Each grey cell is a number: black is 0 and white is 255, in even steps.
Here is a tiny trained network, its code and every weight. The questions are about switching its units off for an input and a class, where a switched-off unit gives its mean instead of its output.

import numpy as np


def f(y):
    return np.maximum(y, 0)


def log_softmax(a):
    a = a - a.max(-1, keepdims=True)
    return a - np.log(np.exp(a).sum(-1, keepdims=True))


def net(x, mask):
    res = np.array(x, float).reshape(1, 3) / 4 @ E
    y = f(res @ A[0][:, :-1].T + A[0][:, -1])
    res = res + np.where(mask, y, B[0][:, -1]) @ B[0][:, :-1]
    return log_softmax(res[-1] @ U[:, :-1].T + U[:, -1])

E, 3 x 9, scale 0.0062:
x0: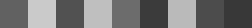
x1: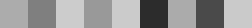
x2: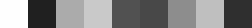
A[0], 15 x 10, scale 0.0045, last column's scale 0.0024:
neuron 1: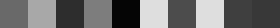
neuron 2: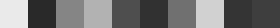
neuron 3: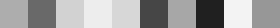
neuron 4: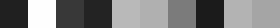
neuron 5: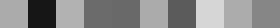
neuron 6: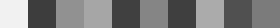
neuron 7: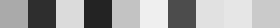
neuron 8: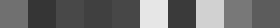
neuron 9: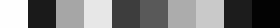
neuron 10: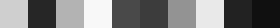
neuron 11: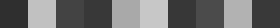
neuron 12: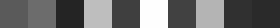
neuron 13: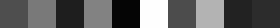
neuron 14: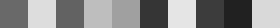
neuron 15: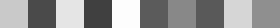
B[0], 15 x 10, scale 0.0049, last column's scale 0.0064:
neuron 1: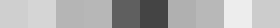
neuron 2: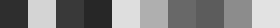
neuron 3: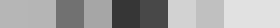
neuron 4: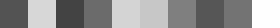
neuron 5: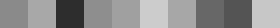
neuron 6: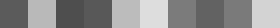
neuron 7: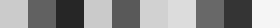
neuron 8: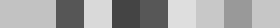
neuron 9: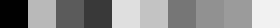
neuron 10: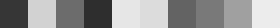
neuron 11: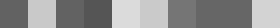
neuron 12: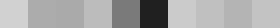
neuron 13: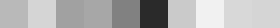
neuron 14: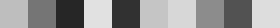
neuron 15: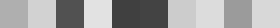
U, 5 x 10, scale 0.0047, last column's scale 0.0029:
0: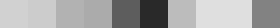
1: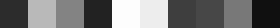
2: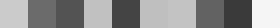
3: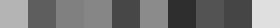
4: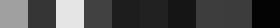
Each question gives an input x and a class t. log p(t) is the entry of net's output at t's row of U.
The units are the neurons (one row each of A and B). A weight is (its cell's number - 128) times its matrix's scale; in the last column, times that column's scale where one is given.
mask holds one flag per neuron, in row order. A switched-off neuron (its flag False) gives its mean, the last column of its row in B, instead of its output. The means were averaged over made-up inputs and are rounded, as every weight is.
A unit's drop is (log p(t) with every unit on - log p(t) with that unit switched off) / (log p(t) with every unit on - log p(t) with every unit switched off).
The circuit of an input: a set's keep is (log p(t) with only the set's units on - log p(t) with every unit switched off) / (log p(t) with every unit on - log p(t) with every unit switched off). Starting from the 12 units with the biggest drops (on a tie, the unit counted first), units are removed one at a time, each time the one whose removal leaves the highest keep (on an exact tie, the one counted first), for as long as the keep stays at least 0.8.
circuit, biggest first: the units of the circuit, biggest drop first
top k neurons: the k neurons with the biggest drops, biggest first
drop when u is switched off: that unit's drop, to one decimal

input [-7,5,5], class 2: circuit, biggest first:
(neuron 7)
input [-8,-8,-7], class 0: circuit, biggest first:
(neuron 13; neuron 8)
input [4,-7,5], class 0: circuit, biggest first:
(neuron 13; neuron 1)
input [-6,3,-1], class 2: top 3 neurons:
(neuron 7; neuron 13; neuron 1)
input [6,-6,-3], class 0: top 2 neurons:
(neuron 13; neuron 1)
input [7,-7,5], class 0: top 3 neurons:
(neuron 13; neuron 1; neuron 12)
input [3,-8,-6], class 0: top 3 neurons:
(neuron 13; neuron 1; neuron 12)
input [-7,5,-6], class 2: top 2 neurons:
(neuron 7; neuron 15)
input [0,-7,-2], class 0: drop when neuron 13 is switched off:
0.1
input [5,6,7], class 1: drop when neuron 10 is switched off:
0.4
